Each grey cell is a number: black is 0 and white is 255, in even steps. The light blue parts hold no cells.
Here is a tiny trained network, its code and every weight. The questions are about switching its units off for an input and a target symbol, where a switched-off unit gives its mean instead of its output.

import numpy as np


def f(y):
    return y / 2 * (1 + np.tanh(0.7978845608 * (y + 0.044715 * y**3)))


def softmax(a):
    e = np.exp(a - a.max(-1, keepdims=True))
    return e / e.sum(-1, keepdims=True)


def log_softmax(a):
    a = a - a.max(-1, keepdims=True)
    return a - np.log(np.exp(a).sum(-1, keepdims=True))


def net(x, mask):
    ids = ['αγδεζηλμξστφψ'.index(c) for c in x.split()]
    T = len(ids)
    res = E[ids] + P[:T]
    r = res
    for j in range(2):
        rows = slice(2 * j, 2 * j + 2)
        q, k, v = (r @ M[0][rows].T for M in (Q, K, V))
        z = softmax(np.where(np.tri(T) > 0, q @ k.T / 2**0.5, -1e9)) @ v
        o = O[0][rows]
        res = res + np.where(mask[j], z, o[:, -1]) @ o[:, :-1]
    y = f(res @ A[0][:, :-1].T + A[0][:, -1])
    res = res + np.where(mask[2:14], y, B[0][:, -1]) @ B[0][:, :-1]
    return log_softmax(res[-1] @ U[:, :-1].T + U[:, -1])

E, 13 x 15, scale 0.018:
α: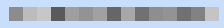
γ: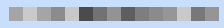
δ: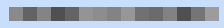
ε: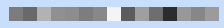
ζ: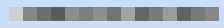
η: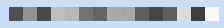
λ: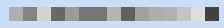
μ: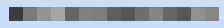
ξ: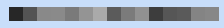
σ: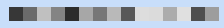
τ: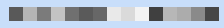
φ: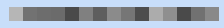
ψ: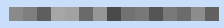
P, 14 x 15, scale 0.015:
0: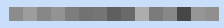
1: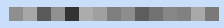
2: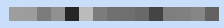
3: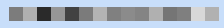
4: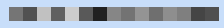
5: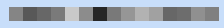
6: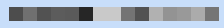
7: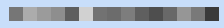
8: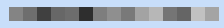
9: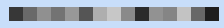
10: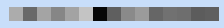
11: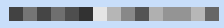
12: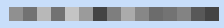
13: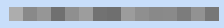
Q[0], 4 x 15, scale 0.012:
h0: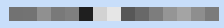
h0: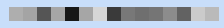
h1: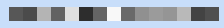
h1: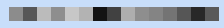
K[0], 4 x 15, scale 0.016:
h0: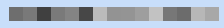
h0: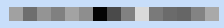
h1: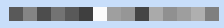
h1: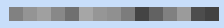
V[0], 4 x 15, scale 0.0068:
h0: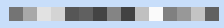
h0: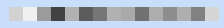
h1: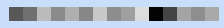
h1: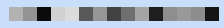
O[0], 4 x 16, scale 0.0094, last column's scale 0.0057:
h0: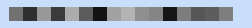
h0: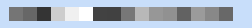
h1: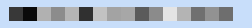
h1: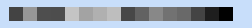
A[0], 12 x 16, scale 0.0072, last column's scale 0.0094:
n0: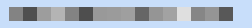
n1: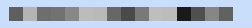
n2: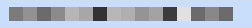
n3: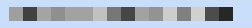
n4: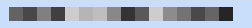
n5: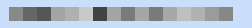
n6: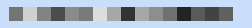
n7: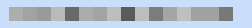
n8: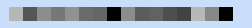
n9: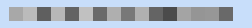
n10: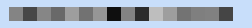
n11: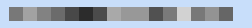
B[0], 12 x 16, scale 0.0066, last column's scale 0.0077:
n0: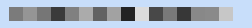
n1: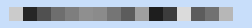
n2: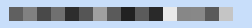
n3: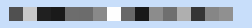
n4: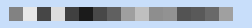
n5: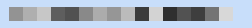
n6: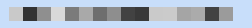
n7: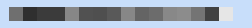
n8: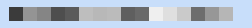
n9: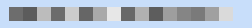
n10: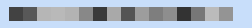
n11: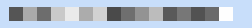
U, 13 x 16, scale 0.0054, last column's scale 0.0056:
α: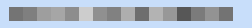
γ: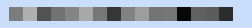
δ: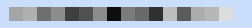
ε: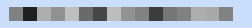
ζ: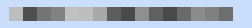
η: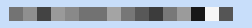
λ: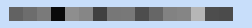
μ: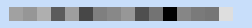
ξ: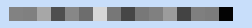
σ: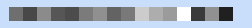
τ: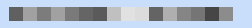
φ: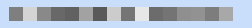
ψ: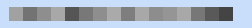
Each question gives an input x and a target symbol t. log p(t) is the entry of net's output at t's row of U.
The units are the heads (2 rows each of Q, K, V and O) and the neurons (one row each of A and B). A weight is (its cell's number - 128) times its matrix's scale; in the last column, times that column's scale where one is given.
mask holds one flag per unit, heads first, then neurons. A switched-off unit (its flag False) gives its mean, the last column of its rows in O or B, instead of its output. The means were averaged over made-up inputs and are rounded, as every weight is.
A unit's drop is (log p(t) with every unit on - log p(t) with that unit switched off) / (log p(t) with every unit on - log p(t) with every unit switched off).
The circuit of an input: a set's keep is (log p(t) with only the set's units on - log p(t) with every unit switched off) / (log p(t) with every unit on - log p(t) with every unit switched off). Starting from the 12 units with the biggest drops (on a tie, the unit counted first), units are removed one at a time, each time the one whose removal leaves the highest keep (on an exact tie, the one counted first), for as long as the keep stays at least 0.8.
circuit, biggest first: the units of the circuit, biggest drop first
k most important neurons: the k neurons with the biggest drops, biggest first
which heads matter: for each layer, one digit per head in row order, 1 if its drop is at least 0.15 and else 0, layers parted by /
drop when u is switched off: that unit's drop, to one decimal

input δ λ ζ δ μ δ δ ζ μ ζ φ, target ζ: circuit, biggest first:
h1; h0; n1
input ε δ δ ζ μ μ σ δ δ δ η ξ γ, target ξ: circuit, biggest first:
h0; h1; n0
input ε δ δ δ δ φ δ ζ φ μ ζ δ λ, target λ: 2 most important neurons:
n7; n3
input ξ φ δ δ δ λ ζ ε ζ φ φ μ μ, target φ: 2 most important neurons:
n9; n8
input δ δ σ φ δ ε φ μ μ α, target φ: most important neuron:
n9
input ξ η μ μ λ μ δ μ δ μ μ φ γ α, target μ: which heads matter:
10
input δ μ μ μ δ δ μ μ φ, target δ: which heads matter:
10
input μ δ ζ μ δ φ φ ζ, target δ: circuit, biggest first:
h0; n11
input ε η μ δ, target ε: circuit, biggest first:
h1; h0
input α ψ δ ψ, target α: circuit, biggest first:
h0; n5; n8
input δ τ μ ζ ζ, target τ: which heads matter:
01
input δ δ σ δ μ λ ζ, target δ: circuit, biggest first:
h0; h1
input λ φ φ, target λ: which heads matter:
10
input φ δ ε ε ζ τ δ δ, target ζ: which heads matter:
11
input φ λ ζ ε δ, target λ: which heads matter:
10
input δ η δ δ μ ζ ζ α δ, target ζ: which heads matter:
11
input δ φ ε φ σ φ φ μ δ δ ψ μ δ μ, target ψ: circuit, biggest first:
h1; n6; n4; h0
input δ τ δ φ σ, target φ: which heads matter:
01
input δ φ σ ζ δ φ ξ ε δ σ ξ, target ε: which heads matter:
01
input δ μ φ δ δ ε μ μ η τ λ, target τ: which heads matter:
01
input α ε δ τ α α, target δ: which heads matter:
10
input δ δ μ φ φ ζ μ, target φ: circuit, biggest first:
h1; n9
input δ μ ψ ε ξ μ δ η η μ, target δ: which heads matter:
11
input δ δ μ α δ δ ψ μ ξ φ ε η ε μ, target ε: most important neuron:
n10
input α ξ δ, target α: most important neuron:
n5
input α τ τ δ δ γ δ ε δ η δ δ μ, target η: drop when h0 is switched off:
0.9
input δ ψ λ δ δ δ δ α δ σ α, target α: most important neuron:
n5
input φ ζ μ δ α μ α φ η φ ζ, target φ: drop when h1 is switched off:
0.9
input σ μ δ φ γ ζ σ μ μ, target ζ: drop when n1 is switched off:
0.3
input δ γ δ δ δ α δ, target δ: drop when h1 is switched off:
0.2
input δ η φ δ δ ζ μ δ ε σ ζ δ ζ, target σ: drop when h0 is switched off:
0.3
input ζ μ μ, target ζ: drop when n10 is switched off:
0.0
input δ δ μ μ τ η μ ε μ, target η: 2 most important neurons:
n3; n1
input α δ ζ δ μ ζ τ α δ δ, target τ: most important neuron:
n4
